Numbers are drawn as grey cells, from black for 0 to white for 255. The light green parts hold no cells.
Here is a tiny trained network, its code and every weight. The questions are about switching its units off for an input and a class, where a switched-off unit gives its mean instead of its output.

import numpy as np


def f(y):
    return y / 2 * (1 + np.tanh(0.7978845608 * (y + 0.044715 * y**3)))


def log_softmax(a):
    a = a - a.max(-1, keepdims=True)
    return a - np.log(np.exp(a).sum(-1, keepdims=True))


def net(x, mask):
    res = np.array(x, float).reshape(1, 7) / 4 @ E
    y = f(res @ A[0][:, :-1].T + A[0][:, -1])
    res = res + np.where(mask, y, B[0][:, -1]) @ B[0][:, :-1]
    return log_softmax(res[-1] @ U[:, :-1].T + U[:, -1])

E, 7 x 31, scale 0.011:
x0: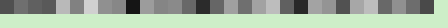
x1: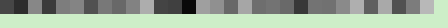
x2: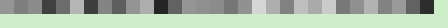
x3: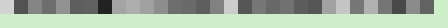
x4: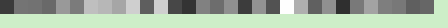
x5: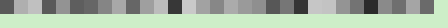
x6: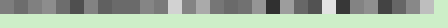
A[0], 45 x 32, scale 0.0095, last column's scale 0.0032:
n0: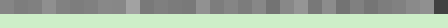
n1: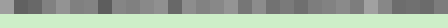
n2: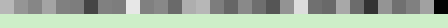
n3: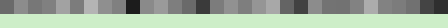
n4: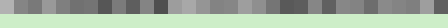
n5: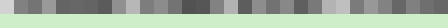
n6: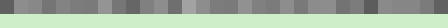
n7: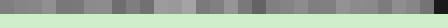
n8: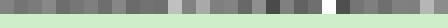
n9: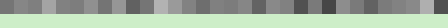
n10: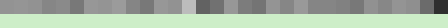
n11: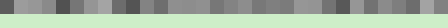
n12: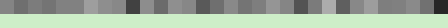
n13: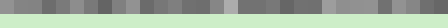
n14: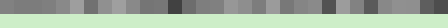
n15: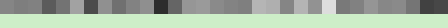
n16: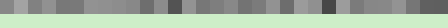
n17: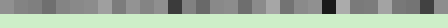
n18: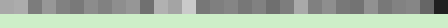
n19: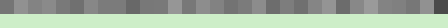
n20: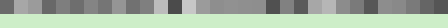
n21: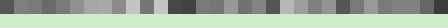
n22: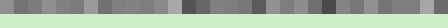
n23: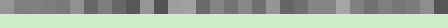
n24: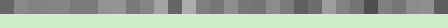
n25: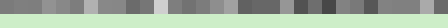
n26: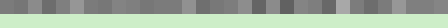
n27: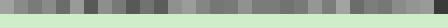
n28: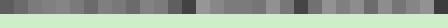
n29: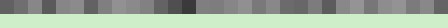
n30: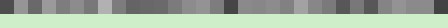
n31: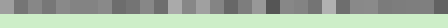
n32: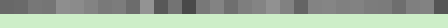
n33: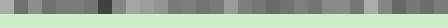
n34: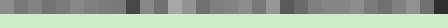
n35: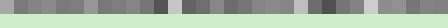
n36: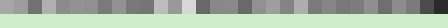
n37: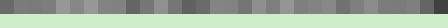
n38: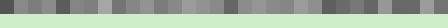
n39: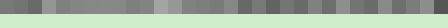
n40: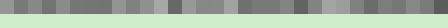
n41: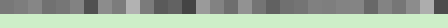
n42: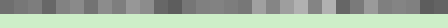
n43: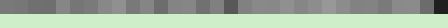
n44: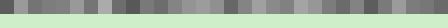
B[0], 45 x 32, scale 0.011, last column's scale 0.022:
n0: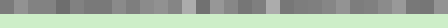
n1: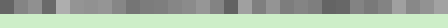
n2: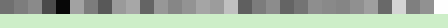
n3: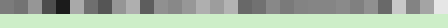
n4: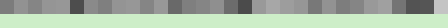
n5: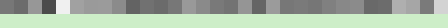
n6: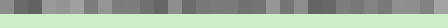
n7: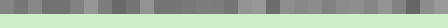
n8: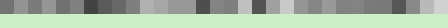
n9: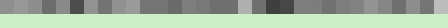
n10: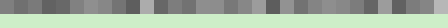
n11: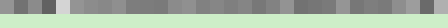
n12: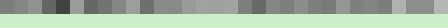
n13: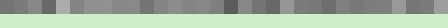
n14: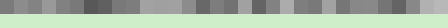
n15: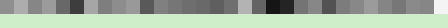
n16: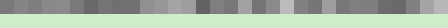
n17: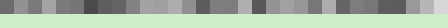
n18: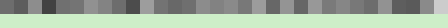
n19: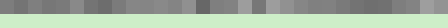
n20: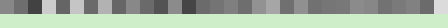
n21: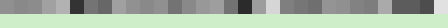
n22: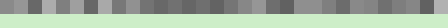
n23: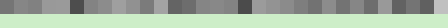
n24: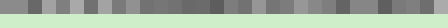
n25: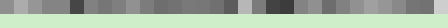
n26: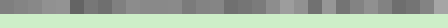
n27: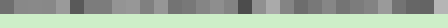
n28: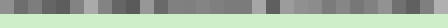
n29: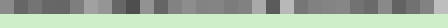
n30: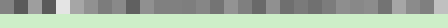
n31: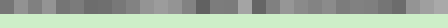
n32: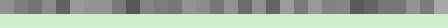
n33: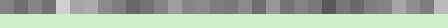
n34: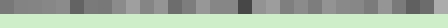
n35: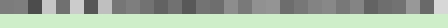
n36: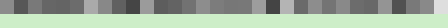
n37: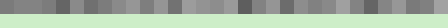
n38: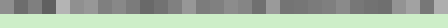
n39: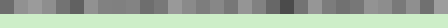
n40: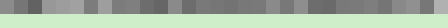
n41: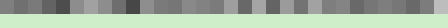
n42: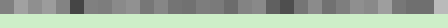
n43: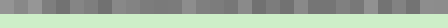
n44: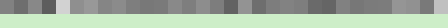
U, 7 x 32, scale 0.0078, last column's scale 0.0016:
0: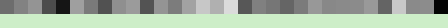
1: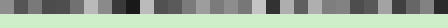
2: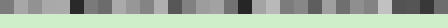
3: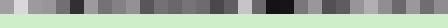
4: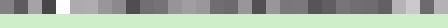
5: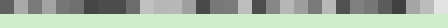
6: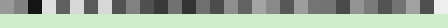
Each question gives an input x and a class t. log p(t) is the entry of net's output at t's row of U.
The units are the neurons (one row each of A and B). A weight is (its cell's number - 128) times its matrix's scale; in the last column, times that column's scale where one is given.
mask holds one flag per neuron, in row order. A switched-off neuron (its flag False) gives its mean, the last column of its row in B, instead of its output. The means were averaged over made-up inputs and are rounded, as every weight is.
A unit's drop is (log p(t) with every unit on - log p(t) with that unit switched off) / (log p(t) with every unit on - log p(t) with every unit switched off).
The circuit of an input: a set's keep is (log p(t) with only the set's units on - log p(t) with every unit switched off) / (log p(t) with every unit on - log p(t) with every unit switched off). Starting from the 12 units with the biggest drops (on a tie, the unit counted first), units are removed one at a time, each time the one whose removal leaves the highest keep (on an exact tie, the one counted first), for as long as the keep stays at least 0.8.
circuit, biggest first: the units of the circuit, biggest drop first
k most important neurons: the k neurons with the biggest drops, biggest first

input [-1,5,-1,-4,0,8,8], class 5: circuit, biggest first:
(n8)
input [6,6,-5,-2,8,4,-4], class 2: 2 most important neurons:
(n21; n2)
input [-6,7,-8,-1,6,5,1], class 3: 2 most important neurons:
(n25; n9)
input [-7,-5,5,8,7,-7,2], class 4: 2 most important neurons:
(n5; n33)
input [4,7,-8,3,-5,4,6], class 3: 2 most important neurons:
(n9; n25)
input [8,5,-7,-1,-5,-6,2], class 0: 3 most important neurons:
(n3; n15; n12)
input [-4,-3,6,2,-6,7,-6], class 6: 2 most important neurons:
(n20; n21)
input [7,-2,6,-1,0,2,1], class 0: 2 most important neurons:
(n3; n12)
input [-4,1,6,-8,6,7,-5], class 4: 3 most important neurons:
(n30; n44; n38)
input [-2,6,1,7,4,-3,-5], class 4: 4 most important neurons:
(n5; n33; n36; n18)
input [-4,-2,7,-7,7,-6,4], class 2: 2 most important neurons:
(n21; n42)
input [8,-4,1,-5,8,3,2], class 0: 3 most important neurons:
(n3; n12; n4)
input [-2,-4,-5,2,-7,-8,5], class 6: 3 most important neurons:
(n35; n22; n21)
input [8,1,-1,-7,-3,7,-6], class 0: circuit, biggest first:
(n3)
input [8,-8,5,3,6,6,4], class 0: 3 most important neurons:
(n3; n12; n37)
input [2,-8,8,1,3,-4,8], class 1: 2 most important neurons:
(n36; n18)
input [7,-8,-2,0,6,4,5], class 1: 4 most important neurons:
(n36; n2; n18; n10)
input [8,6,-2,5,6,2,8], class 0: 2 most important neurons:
(n3; n12)
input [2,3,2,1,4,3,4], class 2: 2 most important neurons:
(n21; n17)
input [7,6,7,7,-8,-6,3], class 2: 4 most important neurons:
(n23; n2; n4; n34)
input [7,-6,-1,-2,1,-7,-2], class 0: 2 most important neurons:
(n3; n20)
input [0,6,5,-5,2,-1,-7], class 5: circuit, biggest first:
(n17)
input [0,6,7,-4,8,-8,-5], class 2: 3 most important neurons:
(n21; n20; n42)
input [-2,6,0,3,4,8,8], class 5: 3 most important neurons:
(n8; n35; n31)
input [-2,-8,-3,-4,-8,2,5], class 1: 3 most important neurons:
(n36; n18; n21)
